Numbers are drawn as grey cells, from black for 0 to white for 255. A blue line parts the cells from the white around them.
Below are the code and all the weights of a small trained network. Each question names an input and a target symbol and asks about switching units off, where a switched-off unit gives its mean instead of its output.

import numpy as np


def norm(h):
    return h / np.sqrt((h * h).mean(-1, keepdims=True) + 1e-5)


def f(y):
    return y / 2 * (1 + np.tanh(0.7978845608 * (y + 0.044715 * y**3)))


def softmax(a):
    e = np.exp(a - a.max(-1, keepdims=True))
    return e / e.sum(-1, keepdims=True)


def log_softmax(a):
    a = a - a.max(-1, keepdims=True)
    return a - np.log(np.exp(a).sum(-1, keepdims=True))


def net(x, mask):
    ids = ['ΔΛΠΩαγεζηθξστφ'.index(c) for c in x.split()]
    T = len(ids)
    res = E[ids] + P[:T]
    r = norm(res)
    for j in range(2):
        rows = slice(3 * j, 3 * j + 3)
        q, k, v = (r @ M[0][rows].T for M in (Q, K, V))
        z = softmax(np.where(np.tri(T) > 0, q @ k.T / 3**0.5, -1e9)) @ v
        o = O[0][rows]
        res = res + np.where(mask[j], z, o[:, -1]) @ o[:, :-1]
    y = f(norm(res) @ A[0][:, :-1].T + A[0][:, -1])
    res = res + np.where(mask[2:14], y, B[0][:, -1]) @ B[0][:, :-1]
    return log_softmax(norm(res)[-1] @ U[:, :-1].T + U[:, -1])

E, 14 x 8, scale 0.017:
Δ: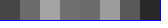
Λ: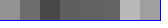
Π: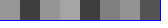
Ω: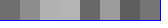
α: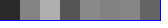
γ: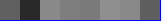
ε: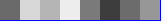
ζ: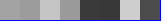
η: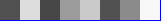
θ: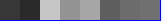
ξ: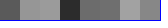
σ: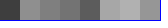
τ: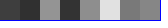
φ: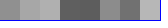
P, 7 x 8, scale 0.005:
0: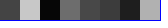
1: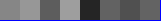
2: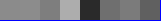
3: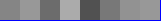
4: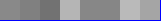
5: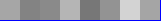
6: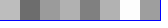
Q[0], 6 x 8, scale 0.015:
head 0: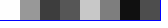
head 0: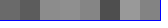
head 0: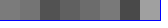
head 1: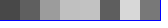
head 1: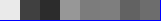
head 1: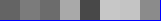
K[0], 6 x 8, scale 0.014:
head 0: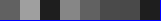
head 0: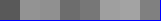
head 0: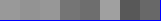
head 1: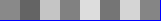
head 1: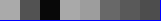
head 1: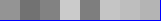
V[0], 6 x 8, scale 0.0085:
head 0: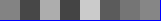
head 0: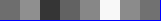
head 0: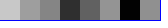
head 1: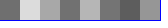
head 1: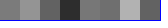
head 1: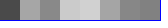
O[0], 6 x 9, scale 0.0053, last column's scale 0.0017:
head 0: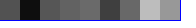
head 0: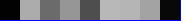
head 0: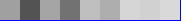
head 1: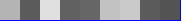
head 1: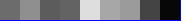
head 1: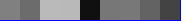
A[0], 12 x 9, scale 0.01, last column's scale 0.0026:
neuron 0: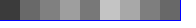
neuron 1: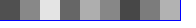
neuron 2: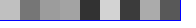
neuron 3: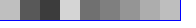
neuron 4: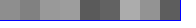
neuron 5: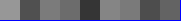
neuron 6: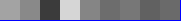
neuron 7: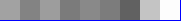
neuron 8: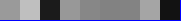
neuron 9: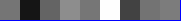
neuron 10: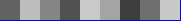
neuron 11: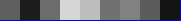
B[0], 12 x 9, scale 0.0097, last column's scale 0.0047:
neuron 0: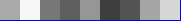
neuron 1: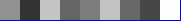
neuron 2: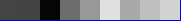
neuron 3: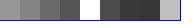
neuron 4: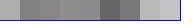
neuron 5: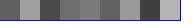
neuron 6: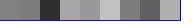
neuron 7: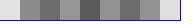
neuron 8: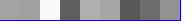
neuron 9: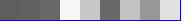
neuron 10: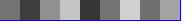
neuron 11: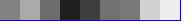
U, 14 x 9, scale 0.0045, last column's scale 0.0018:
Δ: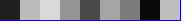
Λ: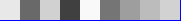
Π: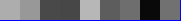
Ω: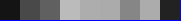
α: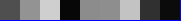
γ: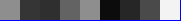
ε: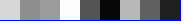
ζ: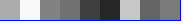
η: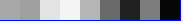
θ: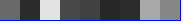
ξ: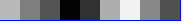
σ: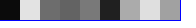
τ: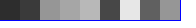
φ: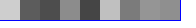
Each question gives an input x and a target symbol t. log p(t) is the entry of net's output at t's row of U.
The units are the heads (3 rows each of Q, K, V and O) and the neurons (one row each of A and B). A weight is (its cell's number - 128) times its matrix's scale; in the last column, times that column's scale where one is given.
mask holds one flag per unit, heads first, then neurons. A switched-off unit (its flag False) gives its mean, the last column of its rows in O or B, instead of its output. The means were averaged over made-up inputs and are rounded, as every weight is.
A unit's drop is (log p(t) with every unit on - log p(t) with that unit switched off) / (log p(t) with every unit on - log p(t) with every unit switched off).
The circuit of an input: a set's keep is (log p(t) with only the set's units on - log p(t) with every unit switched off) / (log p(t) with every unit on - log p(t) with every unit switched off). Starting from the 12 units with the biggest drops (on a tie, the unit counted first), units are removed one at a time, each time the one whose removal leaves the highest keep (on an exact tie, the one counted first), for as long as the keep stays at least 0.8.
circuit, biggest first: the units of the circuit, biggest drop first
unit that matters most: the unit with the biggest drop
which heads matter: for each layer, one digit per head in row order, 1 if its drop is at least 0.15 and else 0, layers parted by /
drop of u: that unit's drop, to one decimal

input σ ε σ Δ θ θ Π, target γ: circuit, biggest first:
[head 0; head 1]
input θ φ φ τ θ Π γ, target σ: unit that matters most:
neuron 11
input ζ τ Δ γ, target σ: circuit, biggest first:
[head 0; neuron 0]
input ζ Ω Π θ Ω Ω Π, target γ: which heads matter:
01
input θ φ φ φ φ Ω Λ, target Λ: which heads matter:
10
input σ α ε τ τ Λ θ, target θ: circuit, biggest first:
[head 1; neuron 11]
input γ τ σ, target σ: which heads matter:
10
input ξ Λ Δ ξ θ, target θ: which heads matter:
00
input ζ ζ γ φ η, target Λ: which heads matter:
00
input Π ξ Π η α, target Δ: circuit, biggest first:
[head 0; head 1]
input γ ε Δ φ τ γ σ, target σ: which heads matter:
00
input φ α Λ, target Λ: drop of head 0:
0.3
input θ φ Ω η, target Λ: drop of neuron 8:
0.2
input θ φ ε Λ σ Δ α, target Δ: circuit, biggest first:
[head 0]
